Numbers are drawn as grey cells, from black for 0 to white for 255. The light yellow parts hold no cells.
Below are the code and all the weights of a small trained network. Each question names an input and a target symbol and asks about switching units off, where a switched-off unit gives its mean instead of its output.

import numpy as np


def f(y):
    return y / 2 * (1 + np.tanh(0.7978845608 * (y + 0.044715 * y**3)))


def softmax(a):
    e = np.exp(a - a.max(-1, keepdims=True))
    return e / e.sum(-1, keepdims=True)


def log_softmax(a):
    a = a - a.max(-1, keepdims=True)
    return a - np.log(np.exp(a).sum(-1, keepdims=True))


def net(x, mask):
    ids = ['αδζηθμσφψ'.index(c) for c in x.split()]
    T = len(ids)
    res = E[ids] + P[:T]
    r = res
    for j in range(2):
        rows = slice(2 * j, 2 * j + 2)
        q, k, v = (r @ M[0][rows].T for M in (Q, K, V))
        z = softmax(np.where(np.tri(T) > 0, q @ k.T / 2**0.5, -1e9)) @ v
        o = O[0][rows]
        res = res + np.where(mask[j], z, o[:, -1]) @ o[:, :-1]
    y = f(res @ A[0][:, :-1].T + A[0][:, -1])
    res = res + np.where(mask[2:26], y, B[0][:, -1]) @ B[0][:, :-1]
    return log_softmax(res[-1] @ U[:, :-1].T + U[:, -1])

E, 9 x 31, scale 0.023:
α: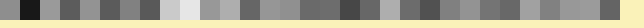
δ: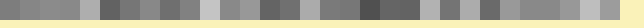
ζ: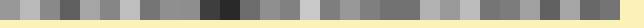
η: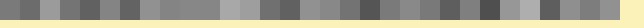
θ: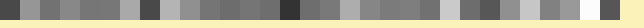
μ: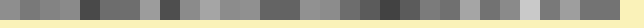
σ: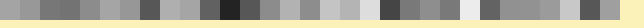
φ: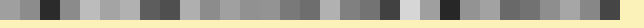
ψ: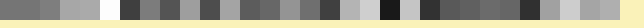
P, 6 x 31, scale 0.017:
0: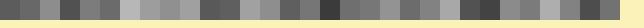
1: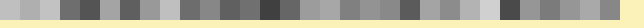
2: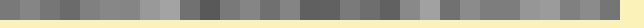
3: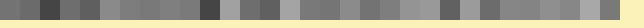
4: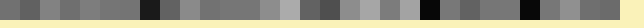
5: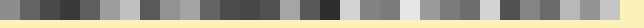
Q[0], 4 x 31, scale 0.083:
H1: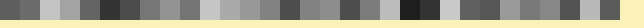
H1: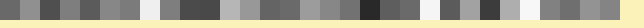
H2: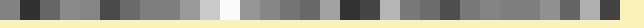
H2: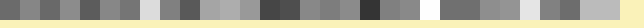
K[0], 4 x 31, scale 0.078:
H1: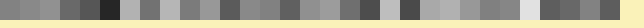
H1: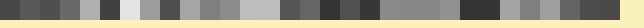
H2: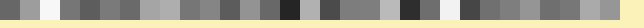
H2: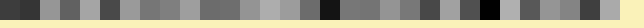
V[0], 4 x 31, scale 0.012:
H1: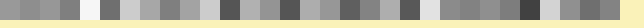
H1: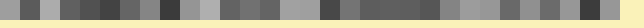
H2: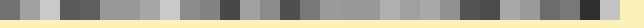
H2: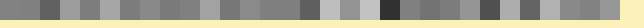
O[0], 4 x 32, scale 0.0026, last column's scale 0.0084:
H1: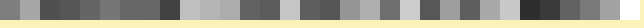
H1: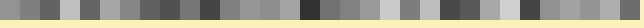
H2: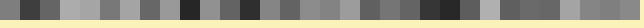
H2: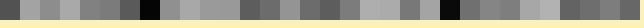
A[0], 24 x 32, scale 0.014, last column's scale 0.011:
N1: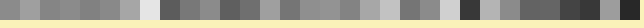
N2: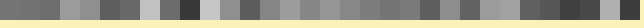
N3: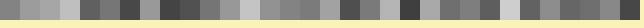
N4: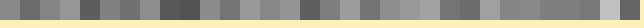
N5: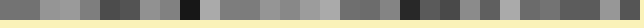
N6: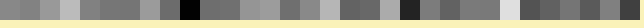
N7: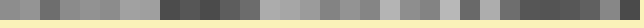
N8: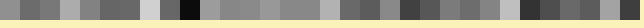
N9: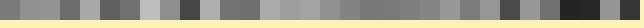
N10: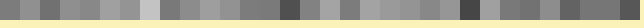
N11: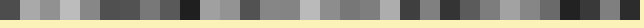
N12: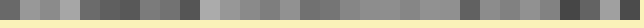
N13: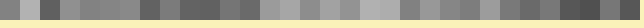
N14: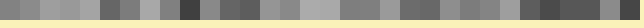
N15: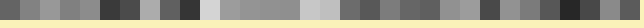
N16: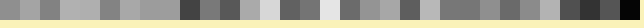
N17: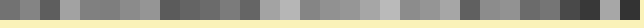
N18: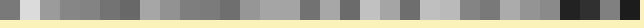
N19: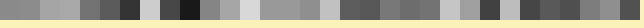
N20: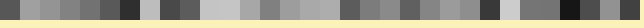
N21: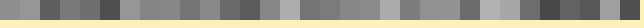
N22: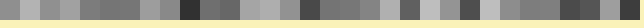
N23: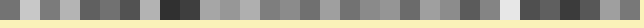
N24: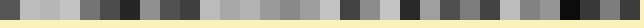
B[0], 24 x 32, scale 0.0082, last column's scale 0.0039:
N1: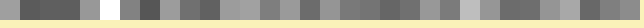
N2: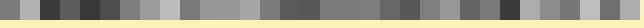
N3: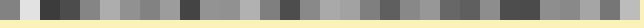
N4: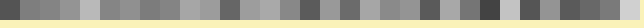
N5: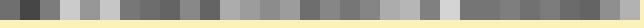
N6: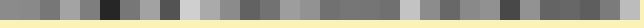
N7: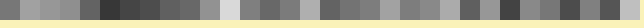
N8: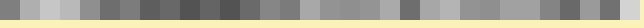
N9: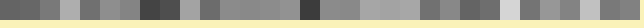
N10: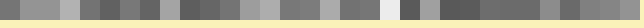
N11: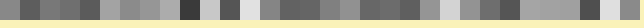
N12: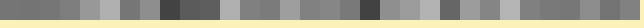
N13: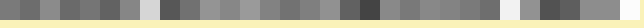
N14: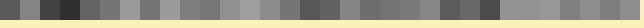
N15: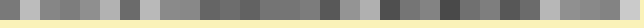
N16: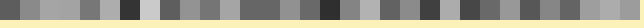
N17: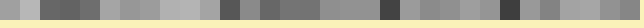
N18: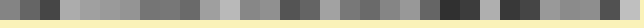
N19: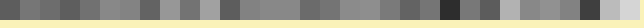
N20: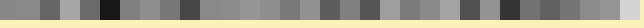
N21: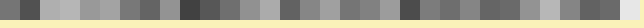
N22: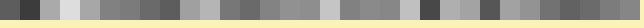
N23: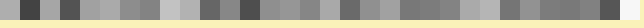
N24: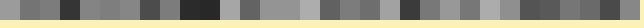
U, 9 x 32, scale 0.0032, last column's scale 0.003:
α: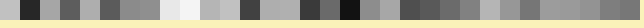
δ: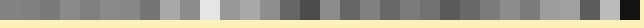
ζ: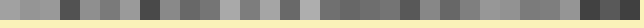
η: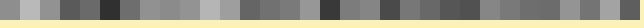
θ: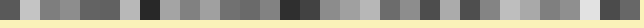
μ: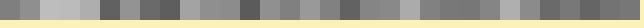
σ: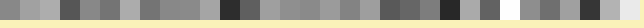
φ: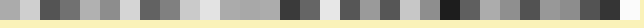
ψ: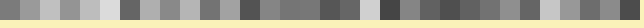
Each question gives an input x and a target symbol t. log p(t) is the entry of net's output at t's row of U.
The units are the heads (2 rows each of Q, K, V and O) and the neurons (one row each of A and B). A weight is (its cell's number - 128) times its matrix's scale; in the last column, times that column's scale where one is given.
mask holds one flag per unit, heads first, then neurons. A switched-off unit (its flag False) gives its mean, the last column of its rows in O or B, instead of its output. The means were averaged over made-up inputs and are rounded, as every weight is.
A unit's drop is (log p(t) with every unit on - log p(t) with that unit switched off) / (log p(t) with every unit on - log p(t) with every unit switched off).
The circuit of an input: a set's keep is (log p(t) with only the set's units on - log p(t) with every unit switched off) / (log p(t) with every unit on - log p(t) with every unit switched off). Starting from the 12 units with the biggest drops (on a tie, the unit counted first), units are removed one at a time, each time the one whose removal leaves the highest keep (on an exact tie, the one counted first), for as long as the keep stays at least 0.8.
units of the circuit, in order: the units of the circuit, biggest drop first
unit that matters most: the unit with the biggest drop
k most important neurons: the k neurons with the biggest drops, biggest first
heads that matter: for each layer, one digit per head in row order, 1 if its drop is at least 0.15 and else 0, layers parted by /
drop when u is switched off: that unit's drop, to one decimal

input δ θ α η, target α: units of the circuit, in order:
(H1; N23)
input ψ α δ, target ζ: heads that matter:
11
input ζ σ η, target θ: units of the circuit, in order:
(H2; H1; N2; N8)
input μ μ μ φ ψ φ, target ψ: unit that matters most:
H1
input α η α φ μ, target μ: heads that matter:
11
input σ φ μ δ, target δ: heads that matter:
01
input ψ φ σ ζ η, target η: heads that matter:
11
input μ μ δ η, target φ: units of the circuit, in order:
(H1; N3)
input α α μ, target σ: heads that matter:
01
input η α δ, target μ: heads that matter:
11
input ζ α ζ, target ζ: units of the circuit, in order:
(N7; N21; H1; H2)
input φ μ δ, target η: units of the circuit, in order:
(N20; H1)
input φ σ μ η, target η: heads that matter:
10
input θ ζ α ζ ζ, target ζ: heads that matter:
01
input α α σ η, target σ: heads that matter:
01
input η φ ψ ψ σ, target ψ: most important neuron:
(N16)
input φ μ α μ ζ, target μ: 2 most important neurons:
(N7; N13)
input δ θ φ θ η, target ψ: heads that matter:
10
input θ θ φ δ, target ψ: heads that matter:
11
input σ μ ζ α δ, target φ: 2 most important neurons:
(N3; N6)
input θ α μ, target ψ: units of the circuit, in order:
(N15; H1)
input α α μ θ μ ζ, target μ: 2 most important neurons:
(N7; N22)
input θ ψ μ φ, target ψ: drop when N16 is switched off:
0.9
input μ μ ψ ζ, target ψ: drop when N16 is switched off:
1.1
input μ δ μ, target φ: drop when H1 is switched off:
1.2
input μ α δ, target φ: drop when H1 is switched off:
1.2
